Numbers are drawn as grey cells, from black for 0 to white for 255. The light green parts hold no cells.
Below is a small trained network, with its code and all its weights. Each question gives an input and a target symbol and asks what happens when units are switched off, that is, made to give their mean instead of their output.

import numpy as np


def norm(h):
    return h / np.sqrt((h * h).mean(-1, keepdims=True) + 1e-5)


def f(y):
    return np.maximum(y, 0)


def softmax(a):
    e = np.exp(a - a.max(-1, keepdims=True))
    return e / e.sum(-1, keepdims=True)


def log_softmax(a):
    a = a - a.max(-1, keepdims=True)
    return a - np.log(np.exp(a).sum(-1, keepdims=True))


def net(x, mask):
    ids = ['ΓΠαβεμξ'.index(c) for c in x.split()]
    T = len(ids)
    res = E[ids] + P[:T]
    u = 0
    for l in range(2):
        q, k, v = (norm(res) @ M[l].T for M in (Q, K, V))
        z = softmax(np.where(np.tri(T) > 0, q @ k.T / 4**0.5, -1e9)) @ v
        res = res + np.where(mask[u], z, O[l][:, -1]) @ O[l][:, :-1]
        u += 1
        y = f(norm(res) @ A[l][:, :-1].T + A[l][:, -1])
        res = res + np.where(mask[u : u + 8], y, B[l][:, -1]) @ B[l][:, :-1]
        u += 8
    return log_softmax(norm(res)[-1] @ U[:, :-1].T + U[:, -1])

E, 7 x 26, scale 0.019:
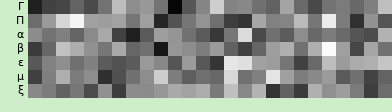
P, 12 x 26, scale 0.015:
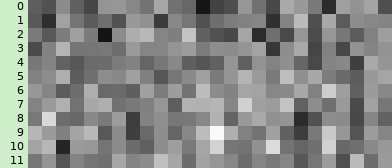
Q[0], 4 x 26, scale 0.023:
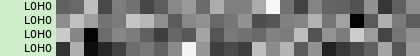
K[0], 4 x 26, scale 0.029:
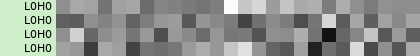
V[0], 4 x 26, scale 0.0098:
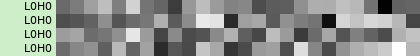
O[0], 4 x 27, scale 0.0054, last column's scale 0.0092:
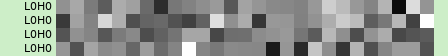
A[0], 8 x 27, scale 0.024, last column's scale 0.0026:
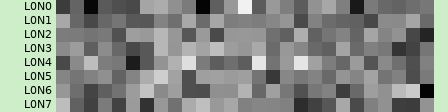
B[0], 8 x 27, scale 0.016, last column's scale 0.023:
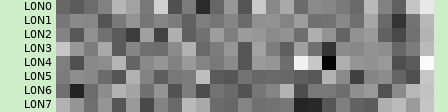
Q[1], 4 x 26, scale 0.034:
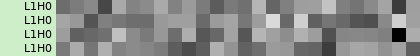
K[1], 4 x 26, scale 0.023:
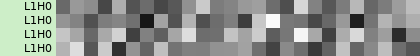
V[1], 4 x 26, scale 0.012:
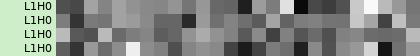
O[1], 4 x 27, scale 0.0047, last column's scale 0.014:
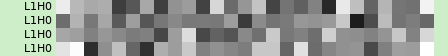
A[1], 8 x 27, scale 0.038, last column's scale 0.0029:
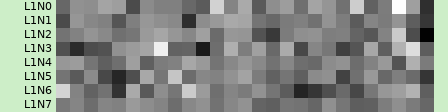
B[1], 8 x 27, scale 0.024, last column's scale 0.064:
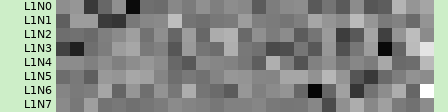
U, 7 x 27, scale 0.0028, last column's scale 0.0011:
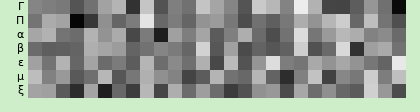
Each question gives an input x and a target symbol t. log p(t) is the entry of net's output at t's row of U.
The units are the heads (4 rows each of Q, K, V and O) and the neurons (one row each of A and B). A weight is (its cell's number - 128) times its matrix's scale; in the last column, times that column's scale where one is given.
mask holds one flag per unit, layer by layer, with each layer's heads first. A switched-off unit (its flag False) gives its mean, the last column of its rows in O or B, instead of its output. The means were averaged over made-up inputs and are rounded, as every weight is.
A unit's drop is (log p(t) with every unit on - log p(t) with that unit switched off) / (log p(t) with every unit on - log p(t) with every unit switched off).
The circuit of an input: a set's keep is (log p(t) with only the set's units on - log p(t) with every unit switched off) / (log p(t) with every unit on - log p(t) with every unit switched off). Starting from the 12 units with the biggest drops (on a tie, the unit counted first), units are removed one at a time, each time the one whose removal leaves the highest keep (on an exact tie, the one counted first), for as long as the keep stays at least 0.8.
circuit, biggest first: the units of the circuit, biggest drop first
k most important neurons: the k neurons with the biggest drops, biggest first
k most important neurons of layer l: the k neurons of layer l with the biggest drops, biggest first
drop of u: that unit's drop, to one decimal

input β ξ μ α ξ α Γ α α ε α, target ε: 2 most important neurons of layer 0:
L0N0, L0N1
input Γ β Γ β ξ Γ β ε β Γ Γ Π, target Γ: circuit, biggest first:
L0H0, L0N2, L1N5, L1N3
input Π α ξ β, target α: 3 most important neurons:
L0N7, L0N4, L1N6
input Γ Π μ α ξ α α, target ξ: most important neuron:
L0N5
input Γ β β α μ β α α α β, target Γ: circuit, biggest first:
L0H0, L0N2, L1N5, L1N3
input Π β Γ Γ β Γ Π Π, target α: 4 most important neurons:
L0N4, L0N7, L1N6, L1N3
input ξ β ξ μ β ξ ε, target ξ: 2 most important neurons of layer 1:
L1N0, L1N6
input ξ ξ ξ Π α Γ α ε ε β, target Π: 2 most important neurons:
L1N1, L0N5
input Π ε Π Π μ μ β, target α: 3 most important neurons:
L0N0, L0N4, L1N6
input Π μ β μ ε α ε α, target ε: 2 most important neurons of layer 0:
L0N0, L0N4
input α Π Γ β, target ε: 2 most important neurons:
L1N6, L1N3
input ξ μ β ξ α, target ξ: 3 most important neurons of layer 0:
L0N7, L0N0, L0N4
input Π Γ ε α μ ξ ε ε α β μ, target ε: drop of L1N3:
0.2
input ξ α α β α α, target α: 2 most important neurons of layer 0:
L0N7, L0N4
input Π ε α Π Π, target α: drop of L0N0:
0.6
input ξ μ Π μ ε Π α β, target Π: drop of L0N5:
0.1
